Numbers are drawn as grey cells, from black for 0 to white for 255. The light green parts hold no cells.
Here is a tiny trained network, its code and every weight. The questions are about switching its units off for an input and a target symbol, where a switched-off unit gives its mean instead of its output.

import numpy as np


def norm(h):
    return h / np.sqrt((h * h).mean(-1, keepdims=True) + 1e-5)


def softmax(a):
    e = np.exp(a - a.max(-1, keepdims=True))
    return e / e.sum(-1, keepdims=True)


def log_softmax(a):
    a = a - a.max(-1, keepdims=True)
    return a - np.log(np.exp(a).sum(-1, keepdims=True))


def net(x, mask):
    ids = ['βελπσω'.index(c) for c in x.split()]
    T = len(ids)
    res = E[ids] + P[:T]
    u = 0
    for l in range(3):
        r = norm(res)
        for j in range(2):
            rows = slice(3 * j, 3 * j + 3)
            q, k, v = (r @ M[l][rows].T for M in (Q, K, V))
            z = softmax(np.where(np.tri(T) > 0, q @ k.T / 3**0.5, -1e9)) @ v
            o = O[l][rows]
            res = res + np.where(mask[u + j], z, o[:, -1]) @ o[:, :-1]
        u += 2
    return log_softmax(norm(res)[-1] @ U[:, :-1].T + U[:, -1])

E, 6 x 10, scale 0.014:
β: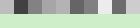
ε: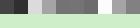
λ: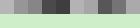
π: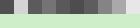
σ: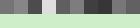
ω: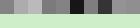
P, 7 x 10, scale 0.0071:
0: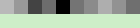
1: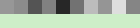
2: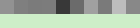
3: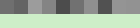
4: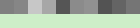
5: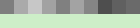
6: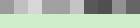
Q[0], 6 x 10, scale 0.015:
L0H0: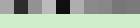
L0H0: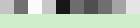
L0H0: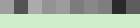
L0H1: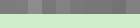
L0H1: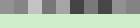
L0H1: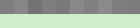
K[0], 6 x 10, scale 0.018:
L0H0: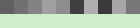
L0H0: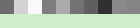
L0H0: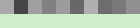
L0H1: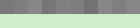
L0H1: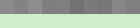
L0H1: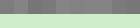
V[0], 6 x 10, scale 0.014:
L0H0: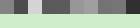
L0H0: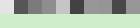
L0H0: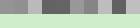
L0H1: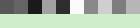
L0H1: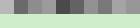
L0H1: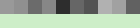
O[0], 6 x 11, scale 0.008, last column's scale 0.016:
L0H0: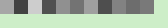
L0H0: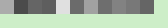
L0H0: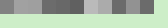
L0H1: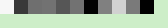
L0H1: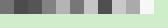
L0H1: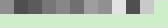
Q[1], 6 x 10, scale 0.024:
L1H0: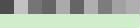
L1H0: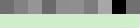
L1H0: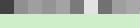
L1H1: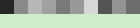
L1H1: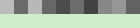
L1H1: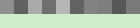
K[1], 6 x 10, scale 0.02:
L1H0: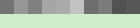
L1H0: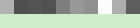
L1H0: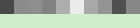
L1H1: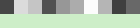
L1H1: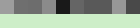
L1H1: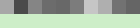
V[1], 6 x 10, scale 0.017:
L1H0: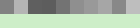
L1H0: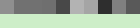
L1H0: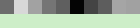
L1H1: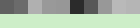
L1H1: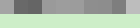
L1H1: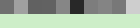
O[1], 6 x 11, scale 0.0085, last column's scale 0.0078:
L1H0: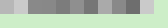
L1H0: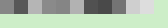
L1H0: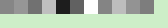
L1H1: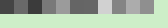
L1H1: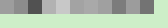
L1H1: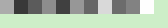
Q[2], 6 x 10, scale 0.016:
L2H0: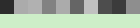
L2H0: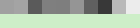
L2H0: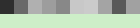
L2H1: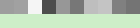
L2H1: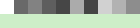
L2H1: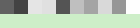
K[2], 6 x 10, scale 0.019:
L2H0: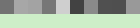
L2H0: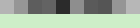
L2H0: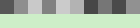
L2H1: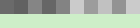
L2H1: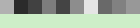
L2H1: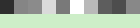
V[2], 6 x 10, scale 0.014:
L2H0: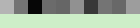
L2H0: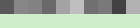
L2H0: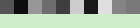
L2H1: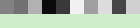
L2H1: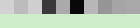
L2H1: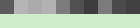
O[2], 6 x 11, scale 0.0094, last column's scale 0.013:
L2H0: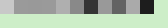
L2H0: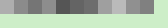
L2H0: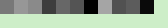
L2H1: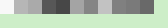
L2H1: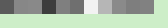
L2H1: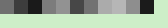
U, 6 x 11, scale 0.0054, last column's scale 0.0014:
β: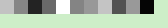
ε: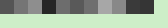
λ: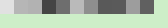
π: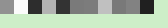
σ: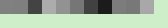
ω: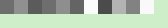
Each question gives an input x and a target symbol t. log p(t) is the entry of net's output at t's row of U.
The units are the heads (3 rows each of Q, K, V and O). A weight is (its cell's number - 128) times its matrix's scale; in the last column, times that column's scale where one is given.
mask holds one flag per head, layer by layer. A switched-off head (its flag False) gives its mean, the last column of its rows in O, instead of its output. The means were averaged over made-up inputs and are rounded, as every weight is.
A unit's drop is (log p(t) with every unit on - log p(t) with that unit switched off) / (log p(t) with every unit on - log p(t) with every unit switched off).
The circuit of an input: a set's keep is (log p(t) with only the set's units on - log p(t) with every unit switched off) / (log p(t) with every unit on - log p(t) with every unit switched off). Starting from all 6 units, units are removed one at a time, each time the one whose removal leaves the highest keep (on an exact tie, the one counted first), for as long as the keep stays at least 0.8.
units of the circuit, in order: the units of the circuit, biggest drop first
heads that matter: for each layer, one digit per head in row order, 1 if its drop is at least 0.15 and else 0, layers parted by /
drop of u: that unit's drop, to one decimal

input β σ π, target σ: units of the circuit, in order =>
L2H1
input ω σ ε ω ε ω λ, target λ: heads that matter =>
01 / 10 / 00
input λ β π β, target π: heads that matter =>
10 / 10 / 00
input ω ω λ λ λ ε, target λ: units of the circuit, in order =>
L0H1, L2H1
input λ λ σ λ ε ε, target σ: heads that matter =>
01 / 01 / 01
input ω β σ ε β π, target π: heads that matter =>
10 / 00 / 00
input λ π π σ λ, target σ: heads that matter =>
00 / 10 / 00
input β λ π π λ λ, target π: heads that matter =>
11 / 10 / 00
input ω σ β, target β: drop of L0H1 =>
0.6
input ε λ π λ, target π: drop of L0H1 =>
0.2
